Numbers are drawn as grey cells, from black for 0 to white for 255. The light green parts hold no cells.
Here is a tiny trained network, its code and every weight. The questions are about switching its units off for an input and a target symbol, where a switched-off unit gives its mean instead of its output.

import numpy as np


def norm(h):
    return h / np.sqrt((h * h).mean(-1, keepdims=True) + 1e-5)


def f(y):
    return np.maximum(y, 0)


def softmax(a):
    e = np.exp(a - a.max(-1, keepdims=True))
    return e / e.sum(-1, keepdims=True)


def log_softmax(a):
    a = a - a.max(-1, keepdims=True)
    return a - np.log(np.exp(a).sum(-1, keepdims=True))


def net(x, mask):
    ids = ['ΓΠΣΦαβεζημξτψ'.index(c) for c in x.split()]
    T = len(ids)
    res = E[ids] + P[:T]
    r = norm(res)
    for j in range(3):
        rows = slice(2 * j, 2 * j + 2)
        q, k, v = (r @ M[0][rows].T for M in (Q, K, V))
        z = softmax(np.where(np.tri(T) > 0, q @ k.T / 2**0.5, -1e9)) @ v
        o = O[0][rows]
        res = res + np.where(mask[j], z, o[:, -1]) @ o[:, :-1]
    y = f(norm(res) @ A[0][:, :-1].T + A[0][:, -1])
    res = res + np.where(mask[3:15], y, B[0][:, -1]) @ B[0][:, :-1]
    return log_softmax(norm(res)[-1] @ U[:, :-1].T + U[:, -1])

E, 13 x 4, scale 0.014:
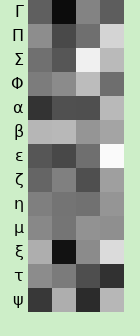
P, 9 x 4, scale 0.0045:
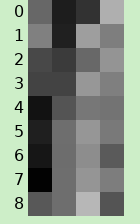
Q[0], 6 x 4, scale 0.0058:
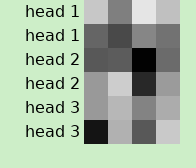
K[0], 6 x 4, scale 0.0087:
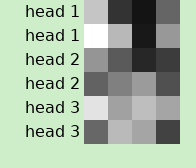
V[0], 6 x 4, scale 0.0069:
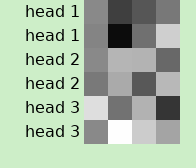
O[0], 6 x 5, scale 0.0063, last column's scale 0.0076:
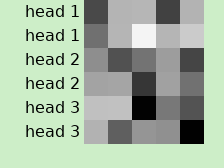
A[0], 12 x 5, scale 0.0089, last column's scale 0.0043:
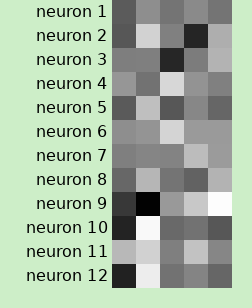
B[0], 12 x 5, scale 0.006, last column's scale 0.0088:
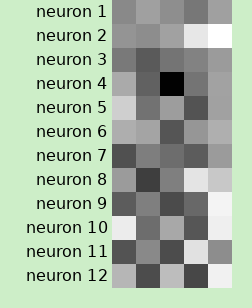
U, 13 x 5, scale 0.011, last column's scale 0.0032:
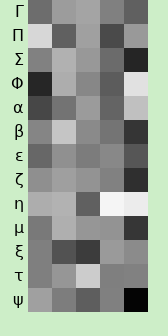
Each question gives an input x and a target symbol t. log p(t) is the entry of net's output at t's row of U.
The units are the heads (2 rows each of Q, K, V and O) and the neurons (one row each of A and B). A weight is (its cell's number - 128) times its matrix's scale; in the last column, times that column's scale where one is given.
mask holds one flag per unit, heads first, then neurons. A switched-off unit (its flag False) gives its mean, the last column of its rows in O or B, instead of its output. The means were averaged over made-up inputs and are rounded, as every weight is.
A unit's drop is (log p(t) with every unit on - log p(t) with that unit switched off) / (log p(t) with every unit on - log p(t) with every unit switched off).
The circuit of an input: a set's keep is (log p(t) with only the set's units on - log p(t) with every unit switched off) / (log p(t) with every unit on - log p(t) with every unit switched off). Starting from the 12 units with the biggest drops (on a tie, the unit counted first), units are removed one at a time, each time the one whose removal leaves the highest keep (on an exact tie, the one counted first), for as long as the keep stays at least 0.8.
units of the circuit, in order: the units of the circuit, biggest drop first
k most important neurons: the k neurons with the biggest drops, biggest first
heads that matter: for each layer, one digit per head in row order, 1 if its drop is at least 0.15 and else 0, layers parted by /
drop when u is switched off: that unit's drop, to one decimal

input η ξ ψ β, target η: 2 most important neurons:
[neuron 11; neuron 4]
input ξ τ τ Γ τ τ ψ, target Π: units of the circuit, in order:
[neuron 10; neuron 12]
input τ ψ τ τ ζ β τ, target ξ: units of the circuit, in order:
[head 1; neuron 12]
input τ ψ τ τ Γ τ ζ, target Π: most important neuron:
[neuron 10]
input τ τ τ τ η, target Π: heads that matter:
001
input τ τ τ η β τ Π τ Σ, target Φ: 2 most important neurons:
[neuron 10; neuron 2]
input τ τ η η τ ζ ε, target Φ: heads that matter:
000
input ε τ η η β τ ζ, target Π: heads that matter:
000
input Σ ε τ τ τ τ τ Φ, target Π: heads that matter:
101
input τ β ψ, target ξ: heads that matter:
101
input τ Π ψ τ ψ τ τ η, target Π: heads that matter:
000
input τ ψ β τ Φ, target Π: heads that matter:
110
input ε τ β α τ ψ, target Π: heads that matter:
000
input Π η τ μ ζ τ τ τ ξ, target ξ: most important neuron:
[neuron 4]
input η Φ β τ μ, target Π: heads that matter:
001
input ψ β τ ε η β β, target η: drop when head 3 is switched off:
0.3
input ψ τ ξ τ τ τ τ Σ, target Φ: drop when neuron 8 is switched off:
0.3
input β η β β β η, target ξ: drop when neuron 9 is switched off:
-0.1
